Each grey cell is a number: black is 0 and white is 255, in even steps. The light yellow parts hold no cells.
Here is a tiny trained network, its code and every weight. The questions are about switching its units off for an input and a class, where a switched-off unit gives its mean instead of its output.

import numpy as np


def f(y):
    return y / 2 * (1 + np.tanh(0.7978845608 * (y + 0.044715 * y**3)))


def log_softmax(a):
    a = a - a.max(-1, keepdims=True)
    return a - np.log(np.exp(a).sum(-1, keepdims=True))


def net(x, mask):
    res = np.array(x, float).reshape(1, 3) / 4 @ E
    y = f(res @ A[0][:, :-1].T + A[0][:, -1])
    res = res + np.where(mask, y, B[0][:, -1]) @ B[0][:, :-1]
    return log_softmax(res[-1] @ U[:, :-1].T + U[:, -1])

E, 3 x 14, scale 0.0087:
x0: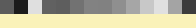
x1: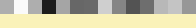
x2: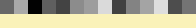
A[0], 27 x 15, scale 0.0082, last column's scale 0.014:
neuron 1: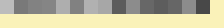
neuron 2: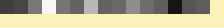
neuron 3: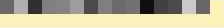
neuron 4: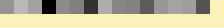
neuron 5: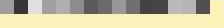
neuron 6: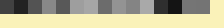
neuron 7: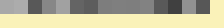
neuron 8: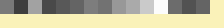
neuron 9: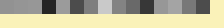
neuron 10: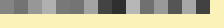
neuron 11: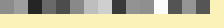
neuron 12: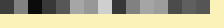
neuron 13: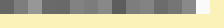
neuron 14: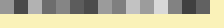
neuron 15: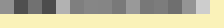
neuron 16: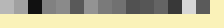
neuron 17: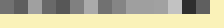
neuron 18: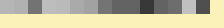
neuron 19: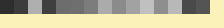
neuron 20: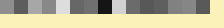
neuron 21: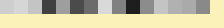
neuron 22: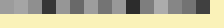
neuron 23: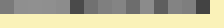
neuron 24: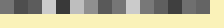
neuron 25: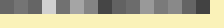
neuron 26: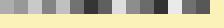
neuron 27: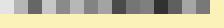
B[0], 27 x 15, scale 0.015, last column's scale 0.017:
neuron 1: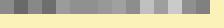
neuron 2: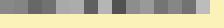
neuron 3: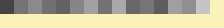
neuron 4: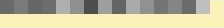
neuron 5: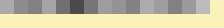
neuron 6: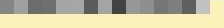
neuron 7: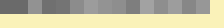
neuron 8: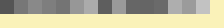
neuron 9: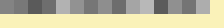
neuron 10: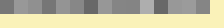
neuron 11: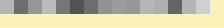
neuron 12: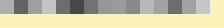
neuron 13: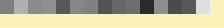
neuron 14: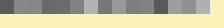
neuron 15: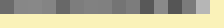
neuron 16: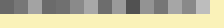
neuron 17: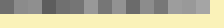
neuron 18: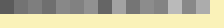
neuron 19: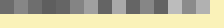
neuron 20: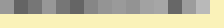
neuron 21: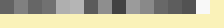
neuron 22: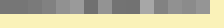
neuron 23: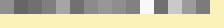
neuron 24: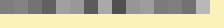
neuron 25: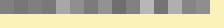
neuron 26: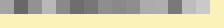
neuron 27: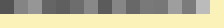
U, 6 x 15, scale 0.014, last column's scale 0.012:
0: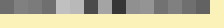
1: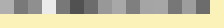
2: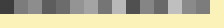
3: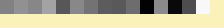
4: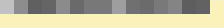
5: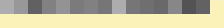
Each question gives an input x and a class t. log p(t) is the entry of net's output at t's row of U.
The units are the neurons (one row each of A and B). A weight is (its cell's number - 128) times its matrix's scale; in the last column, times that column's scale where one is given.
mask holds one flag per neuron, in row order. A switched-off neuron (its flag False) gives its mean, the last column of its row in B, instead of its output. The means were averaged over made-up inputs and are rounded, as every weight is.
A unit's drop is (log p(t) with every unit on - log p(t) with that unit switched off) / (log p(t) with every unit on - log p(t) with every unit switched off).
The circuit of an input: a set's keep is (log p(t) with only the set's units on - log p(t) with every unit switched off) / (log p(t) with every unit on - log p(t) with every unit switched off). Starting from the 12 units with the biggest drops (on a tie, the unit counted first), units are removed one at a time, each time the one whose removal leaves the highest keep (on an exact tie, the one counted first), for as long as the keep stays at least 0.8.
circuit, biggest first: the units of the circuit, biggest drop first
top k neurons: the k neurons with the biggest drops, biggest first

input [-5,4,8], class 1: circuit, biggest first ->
[neuron 11]
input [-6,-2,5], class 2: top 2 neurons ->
[neuron 3; neuron 16]
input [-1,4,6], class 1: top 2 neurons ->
[neuron 11; neuron 12]
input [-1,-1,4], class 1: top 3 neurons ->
[neuron 21; neuron 12; neuron 11]
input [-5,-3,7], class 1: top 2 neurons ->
[neuron 12; neuron 11]
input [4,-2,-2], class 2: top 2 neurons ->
[neuron 21; neuron 19]
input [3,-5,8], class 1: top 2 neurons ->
[neuron 12; neuron 11]
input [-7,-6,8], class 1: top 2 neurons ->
[neuron 12; neuron 11]
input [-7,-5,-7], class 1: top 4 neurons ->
[neuron 5; neuron 20; neuron 26; neuron 8]
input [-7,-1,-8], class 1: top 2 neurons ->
[neuron 26; neuron 5]
